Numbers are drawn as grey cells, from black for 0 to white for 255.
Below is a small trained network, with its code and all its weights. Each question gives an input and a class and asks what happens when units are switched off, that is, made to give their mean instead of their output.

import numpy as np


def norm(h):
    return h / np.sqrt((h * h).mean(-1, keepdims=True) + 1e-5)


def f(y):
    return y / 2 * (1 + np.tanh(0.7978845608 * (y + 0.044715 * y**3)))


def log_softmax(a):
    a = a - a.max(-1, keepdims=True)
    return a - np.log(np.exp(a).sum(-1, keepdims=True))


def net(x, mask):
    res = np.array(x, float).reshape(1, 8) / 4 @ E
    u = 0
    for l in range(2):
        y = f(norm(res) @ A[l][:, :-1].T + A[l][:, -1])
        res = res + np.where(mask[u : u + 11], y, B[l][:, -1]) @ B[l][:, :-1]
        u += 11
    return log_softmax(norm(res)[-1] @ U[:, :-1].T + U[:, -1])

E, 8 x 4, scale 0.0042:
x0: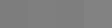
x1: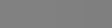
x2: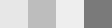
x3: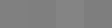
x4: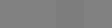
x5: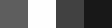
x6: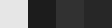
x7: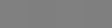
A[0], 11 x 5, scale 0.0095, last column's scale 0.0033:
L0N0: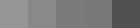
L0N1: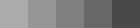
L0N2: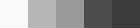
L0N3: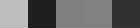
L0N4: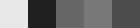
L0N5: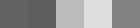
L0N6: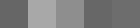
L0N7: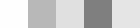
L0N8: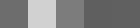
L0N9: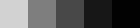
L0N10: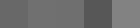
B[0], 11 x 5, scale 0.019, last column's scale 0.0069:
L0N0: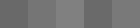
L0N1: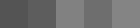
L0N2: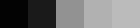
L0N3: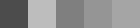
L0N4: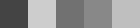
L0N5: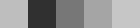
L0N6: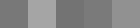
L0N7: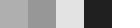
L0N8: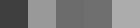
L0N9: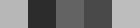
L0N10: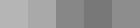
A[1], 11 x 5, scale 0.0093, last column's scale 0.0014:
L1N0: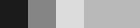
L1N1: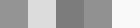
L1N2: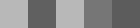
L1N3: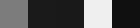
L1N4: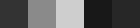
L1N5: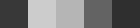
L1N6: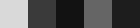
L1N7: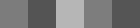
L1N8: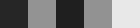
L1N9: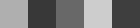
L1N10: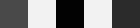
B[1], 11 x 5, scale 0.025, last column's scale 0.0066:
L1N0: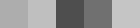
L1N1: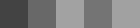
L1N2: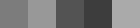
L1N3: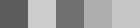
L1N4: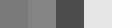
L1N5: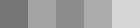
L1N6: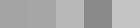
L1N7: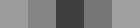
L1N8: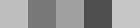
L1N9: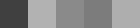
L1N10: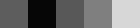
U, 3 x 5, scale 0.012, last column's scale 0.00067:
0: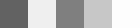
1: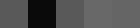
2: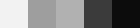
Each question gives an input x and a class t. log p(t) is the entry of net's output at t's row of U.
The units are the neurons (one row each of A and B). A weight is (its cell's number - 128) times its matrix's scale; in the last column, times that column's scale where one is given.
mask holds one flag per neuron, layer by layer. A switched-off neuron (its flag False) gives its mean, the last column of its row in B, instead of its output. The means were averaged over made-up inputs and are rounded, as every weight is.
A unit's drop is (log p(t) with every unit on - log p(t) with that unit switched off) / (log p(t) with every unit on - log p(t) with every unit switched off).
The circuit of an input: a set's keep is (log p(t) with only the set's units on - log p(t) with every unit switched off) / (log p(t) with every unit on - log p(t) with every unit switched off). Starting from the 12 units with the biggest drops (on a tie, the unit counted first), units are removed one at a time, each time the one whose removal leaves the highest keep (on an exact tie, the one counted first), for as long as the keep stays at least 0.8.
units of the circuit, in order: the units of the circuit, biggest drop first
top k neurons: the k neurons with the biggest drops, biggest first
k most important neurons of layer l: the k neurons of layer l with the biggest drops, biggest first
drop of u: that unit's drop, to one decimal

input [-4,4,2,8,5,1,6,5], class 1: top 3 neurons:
[L0N9 L0N2 L1N3]
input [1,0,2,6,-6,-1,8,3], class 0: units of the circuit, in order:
[L0N4]
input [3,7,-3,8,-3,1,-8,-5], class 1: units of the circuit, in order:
[L1N10 L0N7]
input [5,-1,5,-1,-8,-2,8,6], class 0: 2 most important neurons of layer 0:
[L0N4 L0N3]
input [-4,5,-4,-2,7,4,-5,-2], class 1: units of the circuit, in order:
[L0N7 L1N10]
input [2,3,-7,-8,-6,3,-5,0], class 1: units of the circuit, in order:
[L0N7 L1N10]
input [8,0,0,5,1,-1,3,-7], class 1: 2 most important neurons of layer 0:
[L0N7 L0N4]
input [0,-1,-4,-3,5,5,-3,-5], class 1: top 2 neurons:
[L0N7 L1N10]
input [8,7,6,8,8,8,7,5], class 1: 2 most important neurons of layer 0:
[L0N2 L0N9]
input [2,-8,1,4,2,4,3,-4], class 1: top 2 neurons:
[L0N2 L0N9]
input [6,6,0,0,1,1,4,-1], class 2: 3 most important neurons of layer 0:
[L0N9 L0N7 L0N8]
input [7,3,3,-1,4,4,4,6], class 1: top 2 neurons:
[L0N2 L0N9]
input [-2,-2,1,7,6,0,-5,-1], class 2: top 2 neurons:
[L0N5 L1N10]
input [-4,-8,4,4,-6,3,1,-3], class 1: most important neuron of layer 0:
[L0N2]
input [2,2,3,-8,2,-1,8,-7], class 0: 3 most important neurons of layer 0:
[L0N4 L0N3 L0N5]
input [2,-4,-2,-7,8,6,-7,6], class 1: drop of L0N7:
1.1
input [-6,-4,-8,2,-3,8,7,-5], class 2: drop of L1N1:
0.0
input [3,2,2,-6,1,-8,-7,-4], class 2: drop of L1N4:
0.1
